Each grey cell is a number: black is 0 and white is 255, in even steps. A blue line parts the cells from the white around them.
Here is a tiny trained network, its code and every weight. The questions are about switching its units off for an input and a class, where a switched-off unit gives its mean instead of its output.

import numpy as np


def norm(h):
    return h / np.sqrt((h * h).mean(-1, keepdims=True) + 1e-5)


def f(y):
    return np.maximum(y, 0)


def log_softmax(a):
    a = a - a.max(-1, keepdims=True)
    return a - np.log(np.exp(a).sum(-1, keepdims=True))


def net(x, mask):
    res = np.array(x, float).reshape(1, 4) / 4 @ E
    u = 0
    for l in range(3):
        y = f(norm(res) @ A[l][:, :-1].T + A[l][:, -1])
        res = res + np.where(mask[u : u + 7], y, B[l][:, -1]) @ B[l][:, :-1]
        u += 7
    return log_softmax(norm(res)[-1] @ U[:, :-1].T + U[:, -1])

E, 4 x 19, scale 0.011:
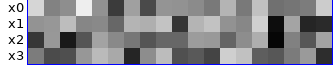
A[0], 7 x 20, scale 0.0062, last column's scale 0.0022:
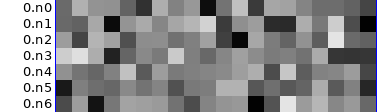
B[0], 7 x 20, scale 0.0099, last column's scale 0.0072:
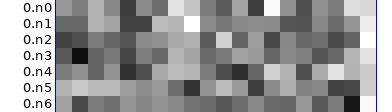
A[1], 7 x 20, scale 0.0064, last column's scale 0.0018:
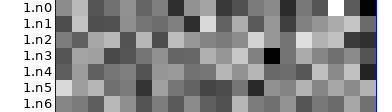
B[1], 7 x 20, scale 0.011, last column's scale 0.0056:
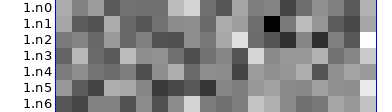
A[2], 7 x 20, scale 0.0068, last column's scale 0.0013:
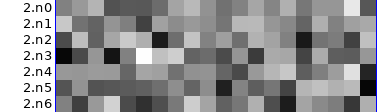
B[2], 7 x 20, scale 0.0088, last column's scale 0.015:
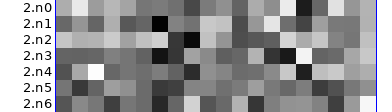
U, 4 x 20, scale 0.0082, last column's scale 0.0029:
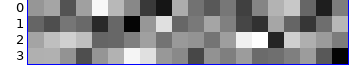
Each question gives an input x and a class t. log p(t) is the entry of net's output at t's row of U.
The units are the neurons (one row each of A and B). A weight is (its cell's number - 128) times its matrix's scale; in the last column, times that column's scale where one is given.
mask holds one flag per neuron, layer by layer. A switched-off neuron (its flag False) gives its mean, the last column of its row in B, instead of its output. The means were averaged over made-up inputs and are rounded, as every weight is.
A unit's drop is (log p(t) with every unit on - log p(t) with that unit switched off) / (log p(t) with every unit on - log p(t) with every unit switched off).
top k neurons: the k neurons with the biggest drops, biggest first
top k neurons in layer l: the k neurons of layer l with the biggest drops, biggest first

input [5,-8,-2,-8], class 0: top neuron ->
1.n3
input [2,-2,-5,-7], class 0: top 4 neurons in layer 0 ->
0.n0; 0.n4; 0.n1; 0.n3
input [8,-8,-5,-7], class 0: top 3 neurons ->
0.n1; 0.n0; 0.n4
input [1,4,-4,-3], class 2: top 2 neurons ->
2.n0; 0.n6
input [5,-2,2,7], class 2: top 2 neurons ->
0.n6; 2.n2
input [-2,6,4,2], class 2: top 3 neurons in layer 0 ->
0.n0; 0.n2; 0.n6
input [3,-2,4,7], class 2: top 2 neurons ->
0.n6; 1.n2
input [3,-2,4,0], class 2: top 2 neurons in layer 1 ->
1.n2; 1.n1
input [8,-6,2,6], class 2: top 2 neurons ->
0.n6; 2.n3
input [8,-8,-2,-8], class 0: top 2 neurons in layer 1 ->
1.n3; 1.n1
